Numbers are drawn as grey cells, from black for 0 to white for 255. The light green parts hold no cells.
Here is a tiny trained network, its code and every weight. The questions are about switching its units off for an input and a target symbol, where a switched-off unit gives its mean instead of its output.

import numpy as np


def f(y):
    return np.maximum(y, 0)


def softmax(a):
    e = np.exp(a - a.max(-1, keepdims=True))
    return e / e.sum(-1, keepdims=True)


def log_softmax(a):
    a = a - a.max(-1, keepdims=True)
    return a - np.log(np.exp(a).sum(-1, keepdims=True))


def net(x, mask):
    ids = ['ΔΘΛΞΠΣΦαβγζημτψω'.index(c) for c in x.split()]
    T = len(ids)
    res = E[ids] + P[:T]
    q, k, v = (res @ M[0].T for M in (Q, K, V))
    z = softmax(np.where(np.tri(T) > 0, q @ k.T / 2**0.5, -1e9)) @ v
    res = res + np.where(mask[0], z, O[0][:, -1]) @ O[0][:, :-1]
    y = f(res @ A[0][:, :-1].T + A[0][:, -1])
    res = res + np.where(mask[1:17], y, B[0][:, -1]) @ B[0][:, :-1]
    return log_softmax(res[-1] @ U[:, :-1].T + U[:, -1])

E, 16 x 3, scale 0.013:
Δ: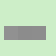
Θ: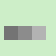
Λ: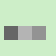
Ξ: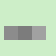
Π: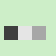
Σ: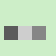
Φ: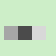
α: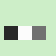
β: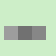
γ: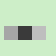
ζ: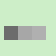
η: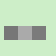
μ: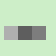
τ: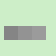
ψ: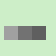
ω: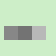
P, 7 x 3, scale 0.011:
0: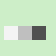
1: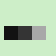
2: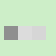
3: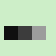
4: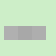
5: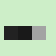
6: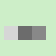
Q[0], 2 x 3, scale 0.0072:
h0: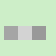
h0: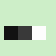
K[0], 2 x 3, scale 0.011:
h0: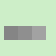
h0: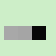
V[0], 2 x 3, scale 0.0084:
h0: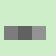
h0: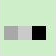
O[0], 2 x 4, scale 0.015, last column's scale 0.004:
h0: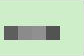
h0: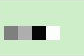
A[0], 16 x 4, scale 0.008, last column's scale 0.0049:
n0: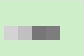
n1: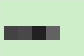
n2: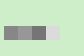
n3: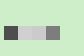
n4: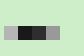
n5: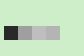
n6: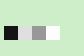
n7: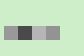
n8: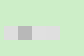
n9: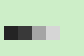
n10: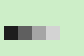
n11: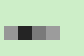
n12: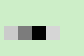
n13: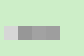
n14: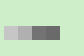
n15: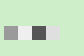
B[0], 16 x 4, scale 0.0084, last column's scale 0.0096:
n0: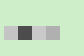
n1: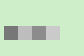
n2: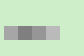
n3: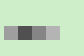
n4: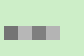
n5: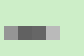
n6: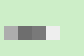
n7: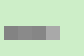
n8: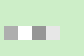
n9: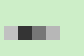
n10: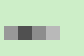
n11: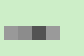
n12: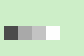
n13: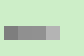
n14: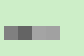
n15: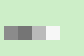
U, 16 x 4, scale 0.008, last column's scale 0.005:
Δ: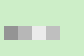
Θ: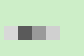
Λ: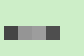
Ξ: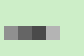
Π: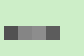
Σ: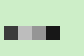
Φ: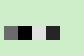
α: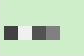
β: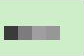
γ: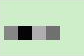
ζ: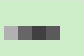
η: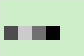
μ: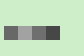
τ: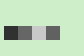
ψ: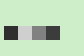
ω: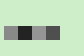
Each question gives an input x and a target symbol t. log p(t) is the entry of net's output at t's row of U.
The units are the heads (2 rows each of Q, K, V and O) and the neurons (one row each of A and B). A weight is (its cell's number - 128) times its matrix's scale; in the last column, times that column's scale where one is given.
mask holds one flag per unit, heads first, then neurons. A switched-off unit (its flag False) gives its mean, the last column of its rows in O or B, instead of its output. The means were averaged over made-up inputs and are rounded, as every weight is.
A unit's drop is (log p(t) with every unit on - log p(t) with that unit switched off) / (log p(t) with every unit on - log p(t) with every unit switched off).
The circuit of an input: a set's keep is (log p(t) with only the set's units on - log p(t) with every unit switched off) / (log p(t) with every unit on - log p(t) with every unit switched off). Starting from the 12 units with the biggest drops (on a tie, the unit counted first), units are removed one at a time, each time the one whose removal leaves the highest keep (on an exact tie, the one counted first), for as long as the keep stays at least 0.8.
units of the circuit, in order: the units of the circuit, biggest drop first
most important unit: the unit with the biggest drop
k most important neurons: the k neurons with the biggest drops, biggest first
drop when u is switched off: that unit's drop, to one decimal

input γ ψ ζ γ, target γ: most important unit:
h0
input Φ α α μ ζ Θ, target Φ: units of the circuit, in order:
h0, n8
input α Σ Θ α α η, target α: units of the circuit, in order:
h0, n1
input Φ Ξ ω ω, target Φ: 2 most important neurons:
n8, n10
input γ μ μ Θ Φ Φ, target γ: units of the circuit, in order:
n9, n8, n12
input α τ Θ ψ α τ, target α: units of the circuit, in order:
h0, n1
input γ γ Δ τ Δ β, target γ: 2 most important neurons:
n8, n9
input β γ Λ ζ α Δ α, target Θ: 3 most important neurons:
n12, n3, n5
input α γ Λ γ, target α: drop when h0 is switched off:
1.2
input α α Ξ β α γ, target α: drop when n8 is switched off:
0.0
